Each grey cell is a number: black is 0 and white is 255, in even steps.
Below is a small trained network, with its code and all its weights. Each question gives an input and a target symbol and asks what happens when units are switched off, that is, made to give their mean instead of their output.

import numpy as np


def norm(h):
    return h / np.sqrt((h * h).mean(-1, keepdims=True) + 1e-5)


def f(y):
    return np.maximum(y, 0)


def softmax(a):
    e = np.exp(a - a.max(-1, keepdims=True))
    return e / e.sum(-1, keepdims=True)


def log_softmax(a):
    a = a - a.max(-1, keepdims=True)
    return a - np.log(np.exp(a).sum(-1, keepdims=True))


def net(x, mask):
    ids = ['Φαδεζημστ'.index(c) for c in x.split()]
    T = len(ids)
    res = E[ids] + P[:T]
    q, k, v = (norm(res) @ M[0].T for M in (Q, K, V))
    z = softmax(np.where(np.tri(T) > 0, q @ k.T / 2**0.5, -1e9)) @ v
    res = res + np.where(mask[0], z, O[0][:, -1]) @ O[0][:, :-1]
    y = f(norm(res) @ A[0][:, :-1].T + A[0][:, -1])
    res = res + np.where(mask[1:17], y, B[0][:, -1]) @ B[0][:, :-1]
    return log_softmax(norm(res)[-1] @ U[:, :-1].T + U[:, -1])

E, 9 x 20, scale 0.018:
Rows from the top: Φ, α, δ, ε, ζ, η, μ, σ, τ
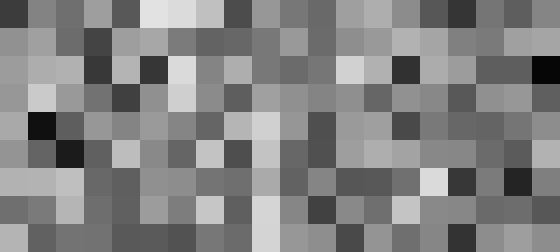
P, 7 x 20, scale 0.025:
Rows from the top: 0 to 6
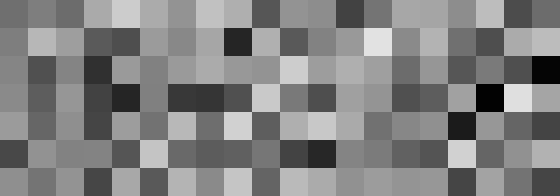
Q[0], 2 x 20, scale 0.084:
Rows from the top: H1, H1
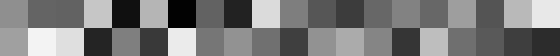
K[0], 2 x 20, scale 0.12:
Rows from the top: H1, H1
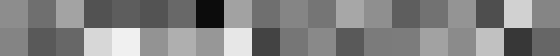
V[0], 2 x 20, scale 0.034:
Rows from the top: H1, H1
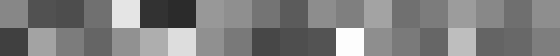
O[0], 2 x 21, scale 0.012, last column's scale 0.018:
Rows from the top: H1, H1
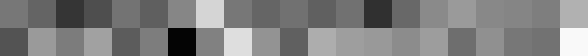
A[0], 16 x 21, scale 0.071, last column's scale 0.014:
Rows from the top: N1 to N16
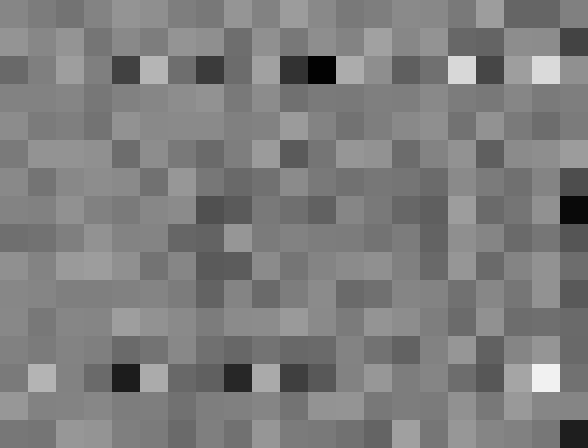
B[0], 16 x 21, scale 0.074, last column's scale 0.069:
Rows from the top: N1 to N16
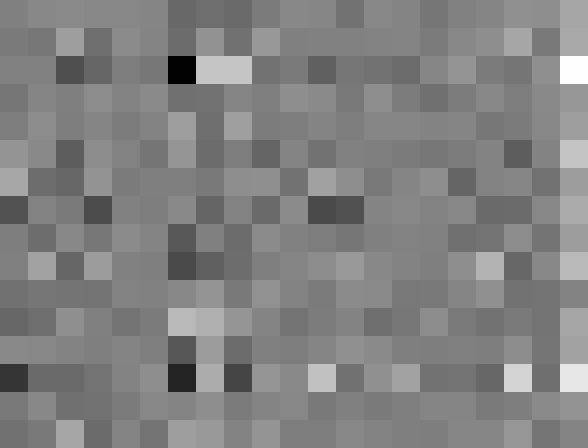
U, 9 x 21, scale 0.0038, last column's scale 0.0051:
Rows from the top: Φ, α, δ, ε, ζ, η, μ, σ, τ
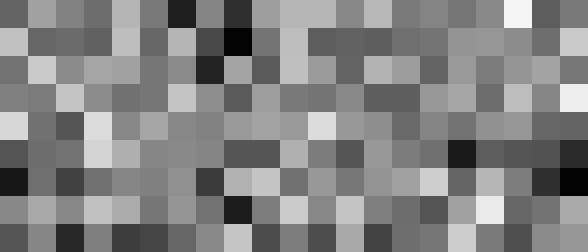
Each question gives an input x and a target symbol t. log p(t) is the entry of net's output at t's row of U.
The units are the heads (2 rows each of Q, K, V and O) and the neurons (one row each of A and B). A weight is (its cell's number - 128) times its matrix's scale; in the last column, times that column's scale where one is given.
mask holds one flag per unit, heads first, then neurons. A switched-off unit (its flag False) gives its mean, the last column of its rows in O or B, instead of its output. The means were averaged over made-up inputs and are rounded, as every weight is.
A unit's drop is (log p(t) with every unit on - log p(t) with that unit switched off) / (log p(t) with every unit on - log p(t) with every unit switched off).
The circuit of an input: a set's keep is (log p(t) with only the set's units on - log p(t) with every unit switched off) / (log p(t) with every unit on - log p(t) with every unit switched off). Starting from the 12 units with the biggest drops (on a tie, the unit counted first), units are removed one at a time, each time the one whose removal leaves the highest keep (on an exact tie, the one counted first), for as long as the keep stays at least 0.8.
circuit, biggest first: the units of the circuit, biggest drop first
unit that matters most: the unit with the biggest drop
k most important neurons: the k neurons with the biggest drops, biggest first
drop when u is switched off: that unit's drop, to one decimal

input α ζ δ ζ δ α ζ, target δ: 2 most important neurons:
(N14, N3)
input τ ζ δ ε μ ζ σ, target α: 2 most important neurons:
(N3, N14)
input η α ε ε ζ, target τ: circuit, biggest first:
(N14)
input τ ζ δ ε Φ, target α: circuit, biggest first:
(H1, N3, N14)
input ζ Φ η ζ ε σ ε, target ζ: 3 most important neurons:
(N14, N3, N8)
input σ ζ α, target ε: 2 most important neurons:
(N3, N12)
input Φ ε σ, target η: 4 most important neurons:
(N3, N14, N10, N12)
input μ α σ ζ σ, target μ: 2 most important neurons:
(N3, N14)
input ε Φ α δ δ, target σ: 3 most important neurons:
(N3, N14, N10)
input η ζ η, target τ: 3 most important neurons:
(N14, N2, N10)
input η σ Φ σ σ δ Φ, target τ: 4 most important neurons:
(N14, N2, N10, N1)
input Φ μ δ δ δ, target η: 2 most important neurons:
(N3, N14)
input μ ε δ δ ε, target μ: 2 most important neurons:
(N3, N14)
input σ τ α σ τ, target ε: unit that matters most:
N3
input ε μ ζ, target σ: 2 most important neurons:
(N3, N14)
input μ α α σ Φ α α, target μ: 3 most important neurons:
(N3, N14, N7)
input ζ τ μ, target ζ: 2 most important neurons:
(N14, N3)
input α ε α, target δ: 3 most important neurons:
(N14, N3, N5)
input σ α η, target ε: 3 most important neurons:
(N3, N12, N14)
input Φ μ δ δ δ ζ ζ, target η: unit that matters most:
N3
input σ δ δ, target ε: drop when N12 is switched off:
0.3
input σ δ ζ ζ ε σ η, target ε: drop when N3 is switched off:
0.3
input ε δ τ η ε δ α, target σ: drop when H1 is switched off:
1.0
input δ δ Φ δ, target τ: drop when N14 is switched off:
0.9
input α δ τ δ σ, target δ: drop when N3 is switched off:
0.8
